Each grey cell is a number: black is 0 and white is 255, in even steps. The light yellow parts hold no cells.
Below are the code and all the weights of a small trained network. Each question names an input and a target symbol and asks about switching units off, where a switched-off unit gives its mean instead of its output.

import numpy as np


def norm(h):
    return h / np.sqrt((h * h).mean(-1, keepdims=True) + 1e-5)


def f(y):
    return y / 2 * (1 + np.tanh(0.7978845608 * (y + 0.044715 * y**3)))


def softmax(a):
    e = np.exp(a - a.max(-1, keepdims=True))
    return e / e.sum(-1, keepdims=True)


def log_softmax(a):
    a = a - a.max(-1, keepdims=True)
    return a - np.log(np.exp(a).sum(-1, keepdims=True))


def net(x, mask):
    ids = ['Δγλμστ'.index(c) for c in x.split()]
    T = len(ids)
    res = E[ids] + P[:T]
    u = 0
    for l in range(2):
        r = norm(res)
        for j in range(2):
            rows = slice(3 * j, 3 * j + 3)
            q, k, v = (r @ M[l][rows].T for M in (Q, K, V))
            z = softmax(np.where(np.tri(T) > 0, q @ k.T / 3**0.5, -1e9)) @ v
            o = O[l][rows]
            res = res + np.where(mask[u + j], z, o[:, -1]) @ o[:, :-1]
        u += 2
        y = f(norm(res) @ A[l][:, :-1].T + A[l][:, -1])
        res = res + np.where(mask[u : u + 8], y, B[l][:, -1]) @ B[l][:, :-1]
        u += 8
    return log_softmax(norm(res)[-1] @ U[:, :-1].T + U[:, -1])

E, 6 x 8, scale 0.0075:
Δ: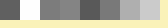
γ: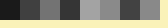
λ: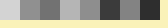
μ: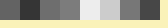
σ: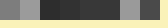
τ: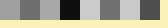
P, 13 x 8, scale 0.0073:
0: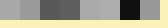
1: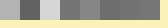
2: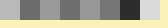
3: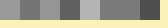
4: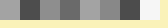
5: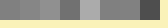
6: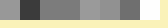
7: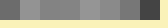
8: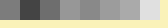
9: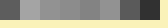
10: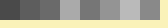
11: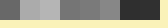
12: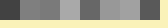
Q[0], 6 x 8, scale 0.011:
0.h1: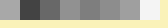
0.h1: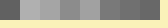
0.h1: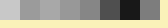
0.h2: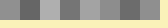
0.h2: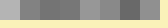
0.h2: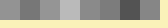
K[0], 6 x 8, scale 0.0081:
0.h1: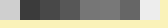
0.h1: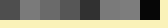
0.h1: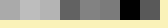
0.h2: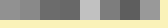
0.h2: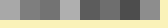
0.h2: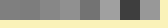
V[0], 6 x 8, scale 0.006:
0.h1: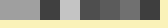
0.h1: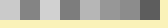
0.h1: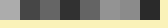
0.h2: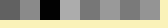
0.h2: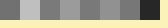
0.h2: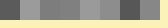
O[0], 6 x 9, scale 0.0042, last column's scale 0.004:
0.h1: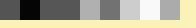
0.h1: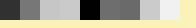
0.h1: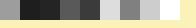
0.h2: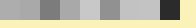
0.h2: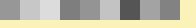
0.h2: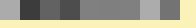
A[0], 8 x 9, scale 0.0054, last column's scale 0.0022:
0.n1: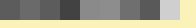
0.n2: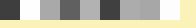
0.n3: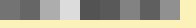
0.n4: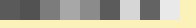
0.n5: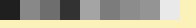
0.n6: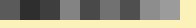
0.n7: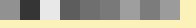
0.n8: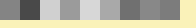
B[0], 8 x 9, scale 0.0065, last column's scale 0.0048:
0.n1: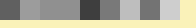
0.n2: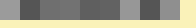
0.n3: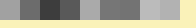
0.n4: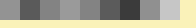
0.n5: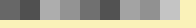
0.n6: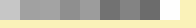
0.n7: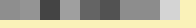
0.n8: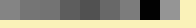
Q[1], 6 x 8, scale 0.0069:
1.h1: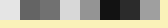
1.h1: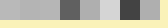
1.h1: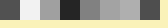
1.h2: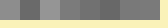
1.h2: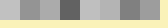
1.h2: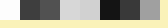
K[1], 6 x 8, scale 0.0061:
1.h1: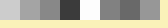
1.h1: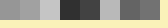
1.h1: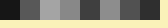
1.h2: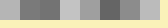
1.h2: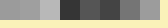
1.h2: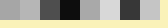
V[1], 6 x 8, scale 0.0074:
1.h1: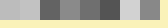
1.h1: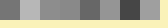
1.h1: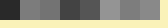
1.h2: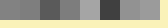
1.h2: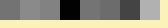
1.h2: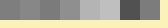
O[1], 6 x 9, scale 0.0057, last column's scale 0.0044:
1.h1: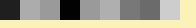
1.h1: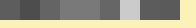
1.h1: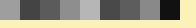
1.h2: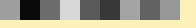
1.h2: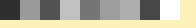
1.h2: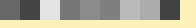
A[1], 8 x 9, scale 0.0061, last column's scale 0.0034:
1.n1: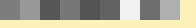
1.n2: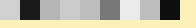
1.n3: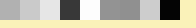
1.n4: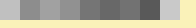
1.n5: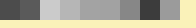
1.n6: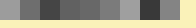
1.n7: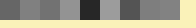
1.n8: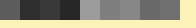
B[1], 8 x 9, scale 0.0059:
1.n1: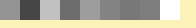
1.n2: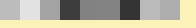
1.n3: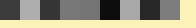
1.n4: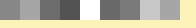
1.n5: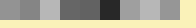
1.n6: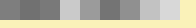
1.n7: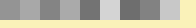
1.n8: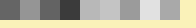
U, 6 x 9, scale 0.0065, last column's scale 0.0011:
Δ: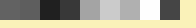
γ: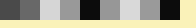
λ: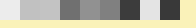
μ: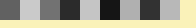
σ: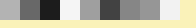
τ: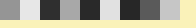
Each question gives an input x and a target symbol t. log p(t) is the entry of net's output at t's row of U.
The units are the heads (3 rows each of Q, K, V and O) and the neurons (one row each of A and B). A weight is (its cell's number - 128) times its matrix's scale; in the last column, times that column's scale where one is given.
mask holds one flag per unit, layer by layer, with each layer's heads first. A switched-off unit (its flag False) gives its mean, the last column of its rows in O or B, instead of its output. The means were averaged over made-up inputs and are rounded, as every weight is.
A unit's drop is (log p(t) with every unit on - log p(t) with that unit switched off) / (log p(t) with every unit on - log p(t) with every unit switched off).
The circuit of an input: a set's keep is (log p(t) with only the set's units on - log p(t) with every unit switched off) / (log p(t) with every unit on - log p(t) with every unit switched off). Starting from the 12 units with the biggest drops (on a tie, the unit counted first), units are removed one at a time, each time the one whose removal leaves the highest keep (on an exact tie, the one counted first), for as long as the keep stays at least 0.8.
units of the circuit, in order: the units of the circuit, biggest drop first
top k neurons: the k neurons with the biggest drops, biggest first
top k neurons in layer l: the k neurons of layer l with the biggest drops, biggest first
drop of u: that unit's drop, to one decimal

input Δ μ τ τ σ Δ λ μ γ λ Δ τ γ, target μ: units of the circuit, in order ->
[0.h1]
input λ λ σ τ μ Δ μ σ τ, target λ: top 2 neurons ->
[0.n7; 1.n4]
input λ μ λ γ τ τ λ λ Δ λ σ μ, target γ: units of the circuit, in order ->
[1.n5; 0.n1]
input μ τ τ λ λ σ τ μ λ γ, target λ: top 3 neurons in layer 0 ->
[0.n6; 0.n5; 0.n1]
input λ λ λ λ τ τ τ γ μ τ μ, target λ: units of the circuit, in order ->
[1.h2; 0.h1]
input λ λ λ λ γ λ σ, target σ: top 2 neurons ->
[0.n4; 0.n3]
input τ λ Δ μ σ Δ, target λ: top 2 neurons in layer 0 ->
[0.n2; 0.n7]
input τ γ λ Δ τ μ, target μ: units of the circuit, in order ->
[1.n5; 0.n8]
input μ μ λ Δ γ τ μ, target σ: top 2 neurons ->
[0.n8; 1.n2]
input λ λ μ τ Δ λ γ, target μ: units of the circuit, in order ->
[0.h1; 0.n8]
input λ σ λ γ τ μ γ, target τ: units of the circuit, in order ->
[0.h1; 1.n1]
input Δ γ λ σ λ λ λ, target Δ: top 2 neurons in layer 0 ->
[0.n2; 0.n3]
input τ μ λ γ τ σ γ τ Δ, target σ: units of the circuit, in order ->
[1.h1; 0.h1]
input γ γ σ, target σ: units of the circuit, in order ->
[1.h1]
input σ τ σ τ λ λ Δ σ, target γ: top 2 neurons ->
[0.n5; 1.n1]
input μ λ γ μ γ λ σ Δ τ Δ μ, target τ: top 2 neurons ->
[0.n2; 1.n1]
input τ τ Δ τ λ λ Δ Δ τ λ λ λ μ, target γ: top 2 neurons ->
[1.n5; 0.n4]
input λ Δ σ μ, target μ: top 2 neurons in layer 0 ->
[0.n8; 0.n3]
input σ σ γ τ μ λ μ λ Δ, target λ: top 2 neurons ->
[0.n2; 1.n4]
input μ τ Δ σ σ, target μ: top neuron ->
[0.n3]
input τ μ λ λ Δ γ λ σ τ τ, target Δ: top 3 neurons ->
[0.n6; 1.n8; 0.n5]
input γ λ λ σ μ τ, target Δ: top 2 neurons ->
[1.n8; 0.n6]
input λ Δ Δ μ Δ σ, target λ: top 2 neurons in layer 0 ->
[0.n7; 0.n1]
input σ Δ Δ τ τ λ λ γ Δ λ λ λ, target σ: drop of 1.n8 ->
0.0
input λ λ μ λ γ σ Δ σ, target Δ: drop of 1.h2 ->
0.1
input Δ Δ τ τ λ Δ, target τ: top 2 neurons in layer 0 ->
[0.n6; 0.n7]
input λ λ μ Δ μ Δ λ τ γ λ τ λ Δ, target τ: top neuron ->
[0.n6]
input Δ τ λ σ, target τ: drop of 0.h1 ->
0.3
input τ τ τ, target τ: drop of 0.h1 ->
0.5
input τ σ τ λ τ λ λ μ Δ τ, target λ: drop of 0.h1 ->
0.5
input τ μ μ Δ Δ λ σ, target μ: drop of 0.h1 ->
1.5
